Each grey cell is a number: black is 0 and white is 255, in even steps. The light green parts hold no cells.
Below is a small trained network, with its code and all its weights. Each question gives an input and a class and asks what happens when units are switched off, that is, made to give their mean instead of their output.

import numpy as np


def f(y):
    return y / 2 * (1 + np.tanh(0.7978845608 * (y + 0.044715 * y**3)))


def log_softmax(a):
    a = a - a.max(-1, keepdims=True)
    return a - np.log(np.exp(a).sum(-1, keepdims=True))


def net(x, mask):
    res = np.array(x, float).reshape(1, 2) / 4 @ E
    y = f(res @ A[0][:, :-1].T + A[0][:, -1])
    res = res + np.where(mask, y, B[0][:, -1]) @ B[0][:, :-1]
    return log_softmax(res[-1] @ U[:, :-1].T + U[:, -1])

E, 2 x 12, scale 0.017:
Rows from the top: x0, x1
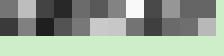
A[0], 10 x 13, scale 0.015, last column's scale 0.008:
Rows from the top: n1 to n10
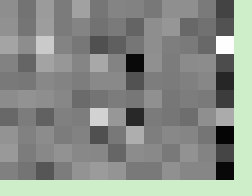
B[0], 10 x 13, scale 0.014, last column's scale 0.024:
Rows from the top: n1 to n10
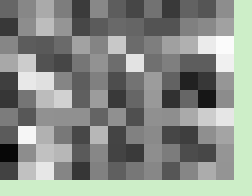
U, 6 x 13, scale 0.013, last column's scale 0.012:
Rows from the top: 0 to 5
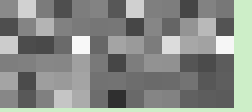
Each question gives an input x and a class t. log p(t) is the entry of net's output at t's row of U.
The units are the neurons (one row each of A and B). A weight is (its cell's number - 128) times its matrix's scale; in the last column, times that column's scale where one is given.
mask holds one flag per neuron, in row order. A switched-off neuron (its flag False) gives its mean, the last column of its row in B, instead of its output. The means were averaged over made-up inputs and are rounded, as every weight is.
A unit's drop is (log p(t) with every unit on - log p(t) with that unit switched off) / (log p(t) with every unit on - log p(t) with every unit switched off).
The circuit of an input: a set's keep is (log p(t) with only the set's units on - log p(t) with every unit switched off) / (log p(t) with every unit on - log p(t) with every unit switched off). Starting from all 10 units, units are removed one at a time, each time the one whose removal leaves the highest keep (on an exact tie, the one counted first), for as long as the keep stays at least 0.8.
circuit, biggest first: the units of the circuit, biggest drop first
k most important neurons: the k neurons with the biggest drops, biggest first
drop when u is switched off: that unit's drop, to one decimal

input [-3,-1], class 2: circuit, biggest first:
(n8; n10)
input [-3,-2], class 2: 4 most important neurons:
(n8; n3; n10; n5)
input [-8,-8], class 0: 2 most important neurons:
(n4; n7)
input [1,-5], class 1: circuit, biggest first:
(n4)
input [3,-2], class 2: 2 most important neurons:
(n4; n5)
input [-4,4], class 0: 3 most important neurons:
(n4; n3; n5)
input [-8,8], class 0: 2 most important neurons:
(n4; n3)
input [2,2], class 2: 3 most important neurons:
(n4; n8; n5)
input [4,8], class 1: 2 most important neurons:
(n10; n4)
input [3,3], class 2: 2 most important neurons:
(n4; n8)
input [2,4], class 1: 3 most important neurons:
(n4; n3; n10)
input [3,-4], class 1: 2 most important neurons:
(n4; n8)
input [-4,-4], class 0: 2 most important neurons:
(n4; n7)
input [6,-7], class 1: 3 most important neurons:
(n4; n3; n8)
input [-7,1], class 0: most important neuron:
(n4)
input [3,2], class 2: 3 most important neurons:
(n4; n8; n5)
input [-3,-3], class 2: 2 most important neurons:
(n3; n8)
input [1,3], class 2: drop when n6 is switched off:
0.1
